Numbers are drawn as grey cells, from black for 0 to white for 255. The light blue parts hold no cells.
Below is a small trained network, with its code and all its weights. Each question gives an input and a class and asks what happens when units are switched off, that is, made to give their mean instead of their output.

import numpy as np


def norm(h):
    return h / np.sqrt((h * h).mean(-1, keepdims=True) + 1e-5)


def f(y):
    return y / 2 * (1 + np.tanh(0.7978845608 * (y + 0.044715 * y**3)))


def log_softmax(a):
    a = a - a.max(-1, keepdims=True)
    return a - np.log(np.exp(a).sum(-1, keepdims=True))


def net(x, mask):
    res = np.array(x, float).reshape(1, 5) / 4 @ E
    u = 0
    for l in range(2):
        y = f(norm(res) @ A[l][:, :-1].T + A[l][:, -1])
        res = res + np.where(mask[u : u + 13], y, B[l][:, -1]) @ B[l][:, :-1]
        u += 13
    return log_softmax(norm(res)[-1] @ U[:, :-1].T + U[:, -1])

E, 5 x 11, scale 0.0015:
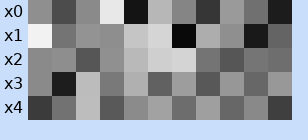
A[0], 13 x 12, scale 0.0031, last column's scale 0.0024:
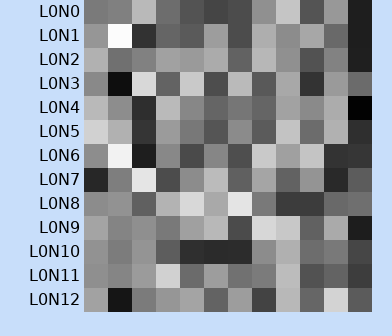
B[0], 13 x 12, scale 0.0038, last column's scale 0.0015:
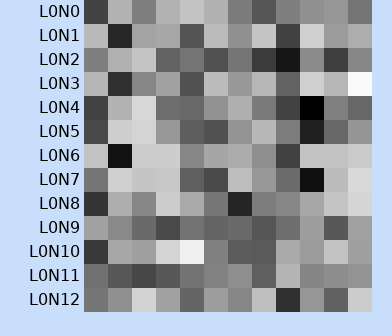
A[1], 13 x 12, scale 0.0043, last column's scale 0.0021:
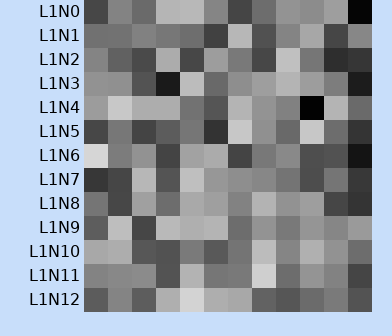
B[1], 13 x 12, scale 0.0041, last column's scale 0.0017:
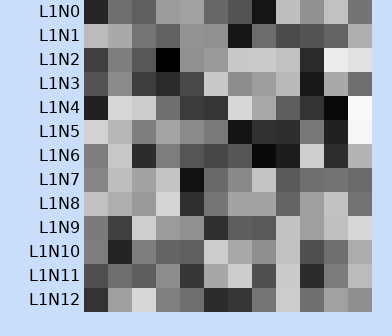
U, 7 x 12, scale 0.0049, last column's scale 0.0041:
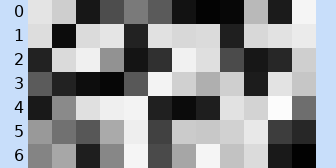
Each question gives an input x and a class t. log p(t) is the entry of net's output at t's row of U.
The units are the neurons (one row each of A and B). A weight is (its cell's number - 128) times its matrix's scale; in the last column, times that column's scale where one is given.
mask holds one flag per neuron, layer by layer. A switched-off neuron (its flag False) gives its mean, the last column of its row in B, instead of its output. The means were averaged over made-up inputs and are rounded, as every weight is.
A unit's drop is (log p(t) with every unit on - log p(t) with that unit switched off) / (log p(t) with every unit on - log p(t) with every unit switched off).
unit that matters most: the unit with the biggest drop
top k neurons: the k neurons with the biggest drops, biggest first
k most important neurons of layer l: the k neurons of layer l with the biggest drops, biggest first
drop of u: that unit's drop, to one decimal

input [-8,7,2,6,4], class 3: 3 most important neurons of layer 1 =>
L1N3; L1N11; L1N5
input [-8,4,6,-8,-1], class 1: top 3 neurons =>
L0N1; L0N6; L1N2
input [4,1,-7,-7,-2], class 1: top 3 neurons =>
L0N6; L0N1; L0N8
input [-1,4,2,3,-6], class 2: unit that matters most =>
L0N5
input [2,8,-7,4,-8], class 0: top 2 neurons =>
L0N7; L1N6
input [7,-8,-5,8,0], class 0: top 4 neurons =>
L1N1; L0N6; L1N5; L0N1
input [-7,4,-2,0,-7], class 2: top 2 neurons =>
L0N5; L1N4
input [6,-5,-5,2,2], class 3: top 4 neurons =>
L1N2; L0N8; L0N2; L1N6
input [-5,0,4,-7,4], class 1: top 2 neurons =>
L0N1; L0N6
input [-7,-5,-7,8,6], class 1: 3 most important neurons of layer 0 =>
L0N3; L0N8; L0N5
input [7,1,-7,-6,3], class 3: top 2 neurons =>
L1N2; L0N8
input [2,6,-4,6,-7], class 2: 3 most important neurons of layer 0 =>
L0N5; L0N12; L0N4
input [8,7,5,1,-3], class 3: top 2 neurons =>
L1N2; L0N11
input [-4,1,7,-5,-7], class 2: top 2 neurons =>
L0N5; L0N4
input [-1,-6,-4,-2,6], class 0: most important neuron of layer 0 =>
L0N5
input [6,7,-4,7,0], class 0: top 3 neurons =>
L1N6; L0N6; L0N2
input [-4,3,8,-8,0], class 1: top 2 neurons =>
L0N1; L0N6
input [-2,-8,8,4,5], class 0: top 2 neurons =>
L1N5; L0N10
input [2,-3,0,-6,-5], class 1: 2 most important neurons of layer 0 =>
L0N6; L0N1
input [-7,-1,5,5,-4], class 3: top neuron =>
L0N7
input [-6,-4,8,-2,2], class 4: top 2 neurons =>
L0N8; L1N9
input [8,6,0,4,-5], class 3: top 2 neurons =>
L1N2; L0N11
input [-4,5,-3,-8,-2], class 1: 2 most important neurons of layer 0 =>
L0N1; L0N6
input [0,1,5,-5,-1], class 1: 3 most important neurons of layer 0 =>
L0N1; L0N6; L0N10
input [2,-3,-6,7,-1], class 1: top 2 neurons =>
L0N3; L0N12
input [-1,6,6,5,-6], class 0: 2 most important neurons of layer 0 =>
L0N7; L0N10
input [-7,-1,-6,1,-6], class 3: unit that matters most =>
L0N7
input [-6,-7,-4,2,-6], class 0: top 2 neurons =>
L1N5; L0N7
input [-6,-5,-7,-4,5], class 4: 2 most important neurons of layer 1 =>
L1N5; L1N2
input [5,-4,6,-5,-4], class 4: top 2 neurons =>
L0N8; L0N3
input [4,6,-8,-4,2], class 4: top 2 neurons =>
L0N10; L0N0
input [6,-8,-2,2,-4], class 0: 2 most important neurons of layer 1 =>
L1N5; L1N1
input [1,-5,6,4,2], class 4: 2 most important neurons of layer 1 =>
L1N12; L1N9
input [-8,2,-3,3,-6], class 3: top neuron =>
L0N7
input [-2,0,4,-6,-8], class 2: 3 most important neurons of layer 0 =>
L0N5; L0N4; L0N3
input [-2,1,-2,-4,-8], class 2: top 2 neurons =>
L0N5; L1N4
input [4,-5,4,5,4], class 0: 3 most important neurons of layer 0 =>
L0N6; L0N1; L0N10
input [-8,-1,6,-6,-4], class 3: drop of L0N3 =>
0.3
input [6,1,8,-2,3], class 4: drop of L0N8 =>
0.8
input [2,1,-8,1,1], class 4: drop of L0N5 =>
0.0
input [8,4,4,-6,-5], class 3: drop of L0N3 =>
0.1
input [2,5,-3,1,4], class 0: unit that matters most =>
L1N6
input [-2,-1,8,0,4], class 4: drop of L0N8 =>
0.3
